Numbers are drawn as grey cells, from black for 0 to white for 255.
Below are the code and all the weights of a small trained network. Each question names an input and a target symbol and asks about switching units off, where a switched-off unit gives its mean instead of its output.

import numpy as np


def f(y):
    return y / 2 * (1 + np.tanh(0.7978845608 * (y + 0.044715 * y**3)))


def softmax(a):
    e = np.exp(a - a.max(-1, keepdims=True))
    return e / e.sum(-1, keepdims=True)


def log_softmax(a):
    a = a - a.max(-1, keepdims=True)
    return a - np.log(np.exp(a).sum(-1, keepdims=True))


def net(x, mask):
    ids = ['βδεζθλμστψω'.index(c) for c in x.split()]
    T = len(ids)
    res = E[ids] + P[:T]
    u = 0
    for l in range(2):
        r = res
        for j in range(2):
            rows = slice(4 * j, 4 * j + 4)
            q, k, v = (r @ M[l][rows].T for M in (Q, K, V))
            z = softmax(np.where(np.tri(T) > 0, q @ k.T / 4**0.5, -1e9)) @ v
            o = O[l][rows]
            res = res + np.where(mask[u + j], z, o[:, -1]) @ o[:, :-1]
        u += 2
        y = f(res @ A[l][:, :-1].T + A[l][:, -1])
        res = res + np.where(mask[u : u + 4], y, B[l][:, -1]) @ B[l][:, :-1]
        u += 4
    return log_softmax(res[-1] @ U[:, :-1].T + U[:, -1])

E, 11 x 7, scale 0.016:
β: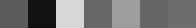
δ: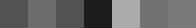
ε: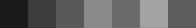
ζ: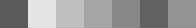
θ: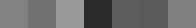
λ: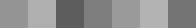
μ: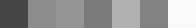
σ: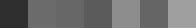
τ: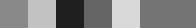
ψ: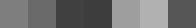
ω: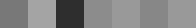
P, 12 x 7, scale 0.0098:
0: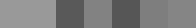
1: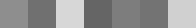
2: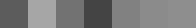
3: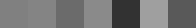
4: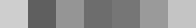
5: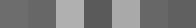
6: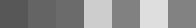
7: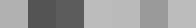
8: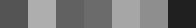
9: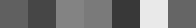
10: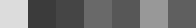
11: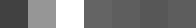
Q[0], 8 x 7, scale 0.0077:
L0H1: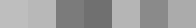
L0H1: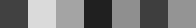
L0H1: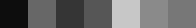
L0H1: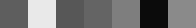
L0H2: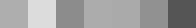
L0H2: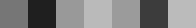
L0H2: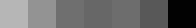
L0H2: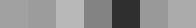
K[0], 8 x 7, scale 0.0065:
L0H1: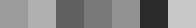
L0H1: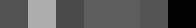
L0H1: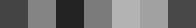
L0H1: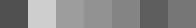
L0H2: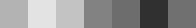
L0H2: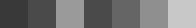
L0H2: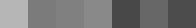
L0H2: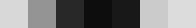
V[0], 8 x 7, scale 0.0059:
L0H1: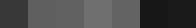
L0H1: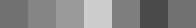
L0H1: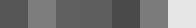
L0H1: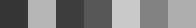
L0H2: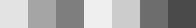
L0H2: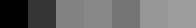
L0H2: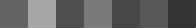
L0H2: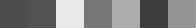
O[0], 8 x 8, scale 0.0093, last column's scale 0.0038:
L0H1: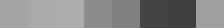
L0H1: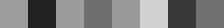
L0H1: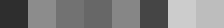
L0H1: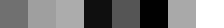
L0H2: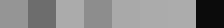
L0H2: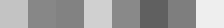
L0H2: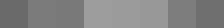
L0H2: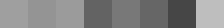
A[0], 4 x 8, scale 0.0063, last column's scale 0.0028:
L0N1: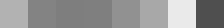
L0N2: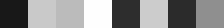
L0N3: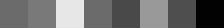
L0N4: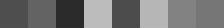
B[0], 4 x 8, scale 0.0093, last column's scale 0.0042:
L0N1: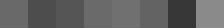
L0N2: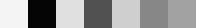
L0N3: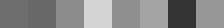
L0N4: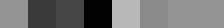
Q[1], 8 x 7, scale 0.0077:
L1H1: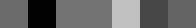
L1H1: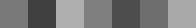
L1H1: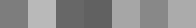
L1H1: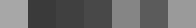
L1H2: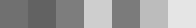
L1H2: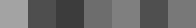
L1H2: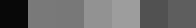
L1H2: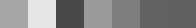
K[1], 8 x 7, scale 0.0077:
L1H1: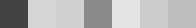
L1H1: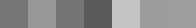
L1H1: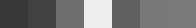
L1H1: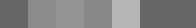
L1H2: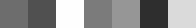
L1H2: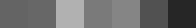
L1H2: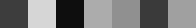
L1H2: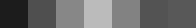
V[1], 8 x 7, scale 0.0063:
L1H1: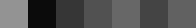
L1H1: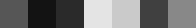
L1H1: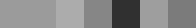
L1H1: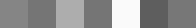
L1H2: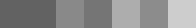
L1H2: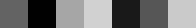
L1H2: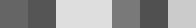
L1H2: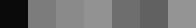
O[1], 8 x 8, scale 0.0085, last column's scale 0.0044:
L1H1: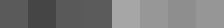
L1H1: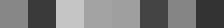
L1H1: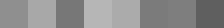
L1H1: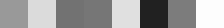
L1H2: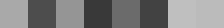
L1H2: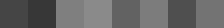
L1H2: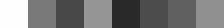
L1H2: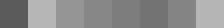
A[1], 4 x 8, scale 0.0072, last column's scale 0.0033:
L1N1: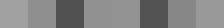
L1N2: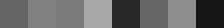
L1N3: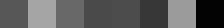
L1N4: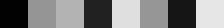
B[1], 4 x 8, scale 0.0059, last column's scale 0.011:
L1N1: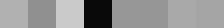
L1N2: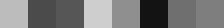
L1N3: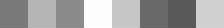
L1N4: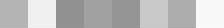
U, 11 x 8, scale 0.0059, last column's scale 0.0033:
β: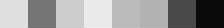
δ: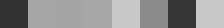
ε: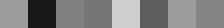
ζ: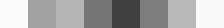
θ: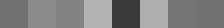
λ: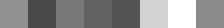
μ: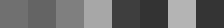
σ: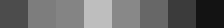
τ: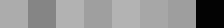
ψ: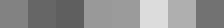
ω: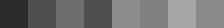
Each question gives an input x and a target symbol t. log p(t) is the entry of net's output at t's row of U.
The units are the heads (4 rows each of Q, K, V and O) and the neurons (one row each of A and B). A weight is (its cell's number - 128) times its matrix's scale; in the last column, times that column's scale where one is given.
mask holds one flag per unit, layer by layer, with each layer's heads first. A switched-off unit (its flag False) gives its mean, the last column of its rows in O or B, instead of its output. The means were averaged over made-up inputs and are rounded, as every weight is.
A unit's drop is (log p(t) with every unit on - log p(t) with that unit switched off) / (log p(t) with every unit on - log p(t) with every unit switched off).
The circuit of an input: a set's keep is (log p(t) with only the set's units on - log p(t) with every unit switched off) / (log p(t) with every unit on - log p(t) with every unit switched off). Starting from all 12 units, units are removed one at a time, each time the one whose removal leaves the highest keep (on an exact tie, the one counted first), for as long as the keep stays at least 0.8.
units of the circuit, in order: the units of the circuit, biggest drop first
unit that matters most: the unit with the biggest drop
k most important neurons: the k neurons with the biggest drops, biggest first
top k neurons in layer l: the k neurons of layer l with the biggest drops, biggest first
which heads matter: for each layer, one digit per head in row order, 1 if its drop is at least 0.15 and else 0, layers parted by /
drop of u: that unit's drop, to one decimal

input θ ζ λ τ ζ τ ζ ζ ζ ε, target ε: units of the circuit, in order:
(L0N2 L0N4 L0H1)
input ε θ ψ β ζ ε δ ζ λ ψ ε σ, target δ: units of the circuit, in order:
(L1H2 L0N2)
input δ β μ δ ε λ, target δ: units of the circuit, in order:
(L0N2 L1H2)
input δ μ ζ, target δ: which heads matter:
11 / 01
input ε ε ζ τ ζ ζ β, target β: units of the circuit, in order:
(L0H1 L0H2)
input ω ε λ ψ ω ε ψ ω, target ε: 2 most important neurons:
(L1N4 L0N4)
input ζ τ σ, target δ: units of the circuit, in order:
(L1N3 L0N2 L1H2)
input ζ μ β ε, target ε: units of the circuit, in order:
(L0N2 L0H1 L0N4)
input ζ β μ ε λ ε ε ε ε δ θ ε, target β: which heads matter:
10 / 00
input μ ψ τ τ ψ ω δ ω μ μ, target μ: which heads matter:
11 / 00
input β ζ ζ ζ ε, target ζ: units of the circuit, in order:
(L1H1 L1H2)
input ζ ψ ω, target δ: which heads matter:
10 / 01
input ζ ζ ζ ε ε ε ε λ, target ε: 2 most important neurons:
(L0N2 L1N4)
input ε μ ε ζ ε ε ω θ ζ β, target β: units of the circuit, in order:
(L0H1 L0N3)
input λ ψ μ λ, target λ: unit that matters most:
L0H2
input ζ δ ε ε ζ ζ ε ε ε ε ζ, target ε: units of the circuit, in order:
(L1H1 L0N2 L0H2 L0N4)
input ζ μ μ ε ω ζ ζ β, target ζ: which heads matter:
01 / 11
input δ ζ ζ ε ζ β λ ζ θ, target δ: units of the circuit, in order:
(L0N2 L1H2)
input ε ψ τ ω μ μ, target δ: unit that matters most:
L1N3
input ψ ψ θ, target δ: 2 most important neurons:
(L1N3 L0N2)
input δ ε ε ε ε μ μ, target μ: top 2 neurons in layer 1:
(L1N4 L1N2)
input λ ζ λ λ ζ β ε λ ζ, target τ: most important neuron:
(L1N4)
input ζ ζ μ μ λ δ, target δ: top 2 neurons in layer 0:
(L0N2 L0N1)
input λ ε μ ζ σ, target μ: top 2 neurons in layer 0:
(L0N2 L0N4)
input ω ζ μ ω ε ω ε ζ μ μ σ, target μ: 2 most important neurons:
(L0N2 L1N4)
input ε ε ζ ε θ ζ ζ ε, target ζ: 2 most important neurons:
(L1N1 L0N1)
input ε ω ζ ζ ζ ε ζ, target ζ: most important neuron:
(L0N2)
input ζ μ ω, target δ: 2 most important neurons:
(L0N2 L1N3)
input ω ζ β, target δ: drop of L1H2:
0.4
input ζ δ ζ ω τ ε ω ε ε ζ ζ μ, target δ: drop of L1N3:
0.1
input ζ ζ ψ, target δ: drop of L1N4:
-0.2
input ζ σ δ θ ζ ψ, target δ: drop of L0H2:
0.2
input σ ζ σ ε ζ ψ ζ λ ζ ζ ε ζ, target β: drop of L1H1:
0.0
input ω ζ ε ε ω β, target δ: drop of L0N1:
0.2
